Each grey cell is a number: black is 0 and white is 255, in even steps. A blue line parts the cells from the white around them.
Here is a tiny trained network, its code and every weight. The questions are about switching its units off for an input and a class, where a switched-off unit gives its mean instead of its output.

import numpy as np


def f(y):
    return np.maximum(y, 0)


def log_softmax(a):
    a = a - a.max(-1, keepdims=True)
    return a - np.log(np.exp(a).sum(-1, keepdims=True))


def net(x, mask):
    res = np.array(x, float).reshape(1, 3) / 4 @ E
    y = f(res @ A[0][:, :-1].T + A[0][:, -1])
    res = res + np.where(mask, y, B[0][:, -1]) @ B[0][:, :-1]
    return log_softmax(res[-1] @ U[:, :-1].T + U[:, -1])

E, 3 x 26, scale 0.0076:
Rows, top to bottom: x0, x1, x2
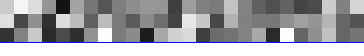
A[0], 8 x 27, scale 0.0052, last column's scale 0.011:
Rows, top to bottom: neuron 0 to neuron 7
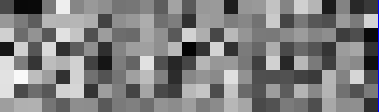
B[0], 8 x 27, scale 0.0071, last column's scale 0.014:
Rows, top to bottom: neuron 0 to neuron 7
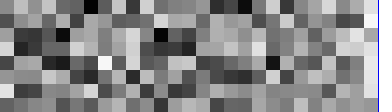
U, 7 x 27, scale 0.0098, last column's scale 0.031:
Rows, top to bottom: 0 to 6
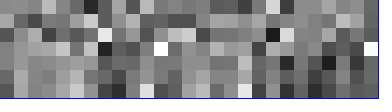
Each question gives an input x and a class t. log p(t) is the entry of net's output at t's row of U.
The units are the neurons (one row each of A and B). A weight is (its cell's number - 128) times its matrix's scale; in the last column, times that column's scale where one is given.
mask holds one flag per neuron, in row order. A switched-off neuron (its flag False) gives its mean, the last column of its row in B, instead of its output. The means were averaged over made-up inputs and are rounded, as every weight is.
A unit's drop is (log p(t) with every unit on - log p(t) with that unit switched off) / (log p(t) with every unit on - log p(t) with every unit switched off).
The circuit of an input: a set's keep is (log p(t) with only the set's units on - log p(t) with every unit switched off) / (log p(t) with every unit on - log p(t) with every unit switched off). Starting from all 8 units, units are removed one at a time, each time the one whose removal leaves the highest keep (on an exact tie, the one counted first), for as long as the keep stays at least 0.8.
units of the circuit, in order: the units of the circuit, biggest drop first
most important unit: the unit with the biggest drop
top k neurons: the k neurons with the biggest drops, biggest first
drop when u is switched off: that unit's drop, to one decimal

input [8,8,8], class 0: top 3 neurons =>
neuron 5; neuron 4; neuron 3
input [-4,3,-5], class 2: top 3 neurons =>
neuron 4; neuron 5; neuron 1
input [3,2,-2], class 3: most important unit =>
neuron 0
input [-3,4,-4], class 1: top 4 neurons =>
neuron 6; neuron 5; neuron 2; neuron 7
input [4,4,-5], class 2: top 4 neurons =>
neuron 4; neuron 0; neuron 3; neuron 1
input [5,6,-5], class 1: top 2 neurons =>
neuron 6; neuron 0
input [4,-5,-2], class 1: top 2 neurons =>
neuron 3; neuron 0
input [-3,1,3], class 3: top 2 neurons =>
neuron 4; neuron 5
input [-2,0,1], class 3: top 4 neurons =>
neuron 4; neuron 5; neuron 3; neuron 0
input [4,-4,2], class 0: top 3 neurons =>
neuron 6; neuron 4; neuron 1
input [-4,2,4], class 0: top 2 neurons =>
neuron 4; neuron 1
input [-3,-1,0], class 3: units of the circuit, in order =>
neuron 4; neuron 5; neuron 3
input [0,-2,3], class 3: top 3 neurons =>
neuron 4; neuron 3; neuron 0
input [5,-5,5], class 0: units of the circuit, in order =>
neuron 4
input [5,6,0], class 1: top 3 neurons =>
neuron 6; neuron 0; neuron 2
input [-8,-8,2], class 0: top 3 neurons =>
neuron 0; neuron 6; neuron 2
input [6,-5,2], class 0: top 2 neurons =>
neuron 5; neuron 6
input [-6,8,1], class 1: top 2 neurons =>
neuron 6; neuron 2
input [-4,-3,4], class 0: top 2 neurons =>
neuron 4; neuron 1
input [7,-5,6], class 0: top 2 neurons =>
neuron 4; neuron 5
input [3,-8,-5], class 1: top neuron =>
neuron 3
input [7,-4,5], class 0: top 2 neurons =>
neuron 5; neuron 4
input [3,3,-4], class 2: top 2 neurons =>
neuron 4; neuron 0
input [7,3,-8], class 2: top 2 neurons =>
neuron 4; neuron 1
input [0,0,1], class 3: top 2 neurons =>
neuron 4; neuron 3
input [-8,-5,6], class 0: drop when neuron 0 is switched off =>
0.4
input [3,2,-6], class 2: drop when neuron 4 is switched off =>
1.2
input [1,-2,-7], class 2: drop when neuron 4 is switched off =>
0.7
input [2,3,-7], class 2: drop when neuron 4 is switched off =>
1.2
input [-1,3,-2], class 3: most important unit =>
neuron 3
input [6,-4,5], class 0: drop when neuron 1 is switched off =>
0.1
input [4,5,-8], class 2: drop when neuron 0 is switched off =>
0.0
